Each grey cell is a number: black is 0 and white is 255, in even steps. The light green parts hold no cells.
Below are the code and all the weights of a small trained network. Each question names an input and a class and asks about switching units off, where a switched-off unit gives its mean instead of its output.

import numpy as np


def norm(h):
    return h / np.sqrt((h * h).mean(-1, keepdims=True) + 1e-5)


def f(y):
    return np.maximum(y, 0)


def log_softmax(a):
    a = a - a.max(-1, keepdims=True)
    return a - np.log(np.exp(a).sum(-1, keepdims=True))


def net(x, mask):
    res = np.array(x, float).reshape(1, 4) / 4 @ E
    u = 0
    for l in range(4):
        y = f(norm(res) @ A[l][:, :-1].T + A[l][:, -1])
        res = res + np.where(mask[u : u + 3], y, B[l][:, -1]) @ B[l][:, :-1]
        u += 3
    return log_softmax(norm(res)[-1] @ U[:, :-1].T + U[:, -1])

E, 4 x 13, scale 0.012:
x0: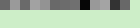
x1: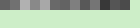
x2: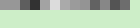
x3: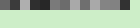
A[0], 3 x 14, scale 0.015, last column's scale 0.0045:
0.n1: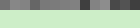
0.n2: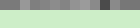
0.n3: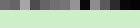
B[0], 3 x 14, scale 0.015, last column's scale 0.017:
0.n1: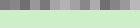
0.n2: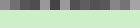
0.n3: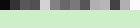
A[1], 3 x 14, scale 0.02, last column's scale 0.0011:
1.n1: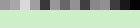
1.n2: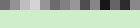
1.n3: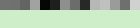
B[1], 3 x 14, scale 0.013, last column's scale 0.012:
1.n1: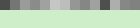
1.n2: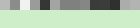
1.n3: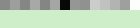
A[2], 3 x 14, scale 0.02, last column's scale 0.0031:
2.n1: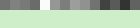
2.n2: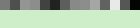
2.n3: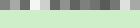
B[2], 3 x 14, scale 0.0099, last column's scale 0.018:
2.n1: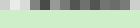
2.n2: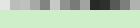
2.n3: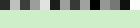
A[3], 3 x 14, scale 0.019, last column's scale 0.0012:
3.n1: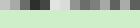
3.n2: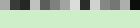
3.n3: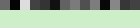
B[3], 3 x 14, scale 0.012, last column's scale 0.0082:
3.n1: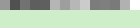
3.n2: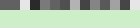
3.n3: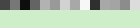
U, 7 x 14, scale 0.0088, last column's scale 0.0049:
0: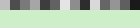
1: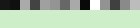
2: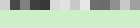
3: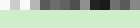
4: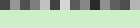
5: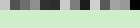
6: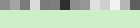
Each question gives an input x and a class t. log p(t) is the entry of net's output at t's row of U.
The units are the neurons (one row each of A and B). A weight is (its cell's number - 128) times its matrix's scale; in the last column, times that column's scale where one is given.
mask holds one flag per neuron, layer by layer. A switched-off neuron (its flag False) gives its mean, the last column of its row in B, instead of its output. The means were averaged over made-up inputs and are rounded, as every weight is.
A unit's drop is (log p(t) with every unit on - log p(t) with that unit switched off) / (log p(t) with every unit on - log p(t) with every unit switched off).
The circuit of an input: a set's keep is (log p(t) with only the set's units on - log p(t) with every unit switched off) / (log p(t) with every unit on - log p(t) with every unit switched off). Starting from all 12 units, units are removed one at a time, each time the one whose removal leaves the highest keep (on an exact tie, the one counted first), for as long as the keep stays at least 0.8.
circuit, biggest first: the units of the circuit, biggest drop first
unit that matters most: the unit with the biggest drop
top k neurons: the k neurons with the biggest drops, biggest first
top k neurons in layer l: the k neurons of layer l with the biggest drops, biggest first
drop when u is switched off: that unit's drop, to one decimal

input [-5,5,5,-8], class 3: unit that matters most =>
2.n1
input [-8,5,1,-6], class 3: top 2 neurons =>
(2.n1; 0.n3)
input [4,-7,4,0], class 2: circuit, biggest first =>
(2.n3; 3.n1)
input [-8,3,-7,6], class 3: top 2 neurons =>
(2.n2; 0.n3)
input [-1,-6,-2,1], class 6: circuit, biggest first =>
(1.n3; 0.n3)
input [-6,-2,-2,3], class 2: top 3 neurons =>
(2.n3; 3.n1; 2.n1)
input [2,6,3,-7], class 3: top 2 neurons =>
(0.n3; 1.n2)
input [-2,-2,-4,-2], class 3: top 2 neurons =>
(0.n3; 2.n2)
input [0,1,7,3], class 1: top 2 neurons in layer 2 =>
(2.n2; 2.n3)
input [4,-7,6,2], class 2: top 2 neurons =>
(3.n1; 0.n3)
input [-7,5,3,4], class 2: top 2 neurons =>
(2.n3; 2.n1)
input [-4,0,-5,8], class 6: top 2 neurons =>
(1.n3; 2.n2)
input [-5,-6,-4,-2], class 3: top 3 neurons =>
(0.n3; 2.n2; 0.n1)
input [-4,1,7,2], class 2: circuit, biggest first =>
(2.n3)
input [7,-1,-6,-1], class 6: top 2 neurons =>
(1.n3; 2.n3)
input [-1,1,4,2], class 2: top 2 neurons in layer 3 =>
(3.n1; 3.n2)
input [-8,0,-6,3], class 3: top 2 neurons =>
(2.n2; 0.n3)
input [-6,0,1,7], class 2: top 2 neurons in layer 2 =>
(2.n3; 2.n2)
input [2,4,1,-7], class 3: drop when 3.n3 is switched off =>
0.1
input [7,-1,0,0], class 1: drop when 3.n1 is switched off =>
0.0
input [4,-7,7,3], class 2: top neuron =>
(3.n1)
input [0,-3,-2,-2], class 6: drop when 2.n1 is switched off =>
0.1
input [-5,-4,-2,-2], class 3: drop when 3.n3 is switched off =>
0.2
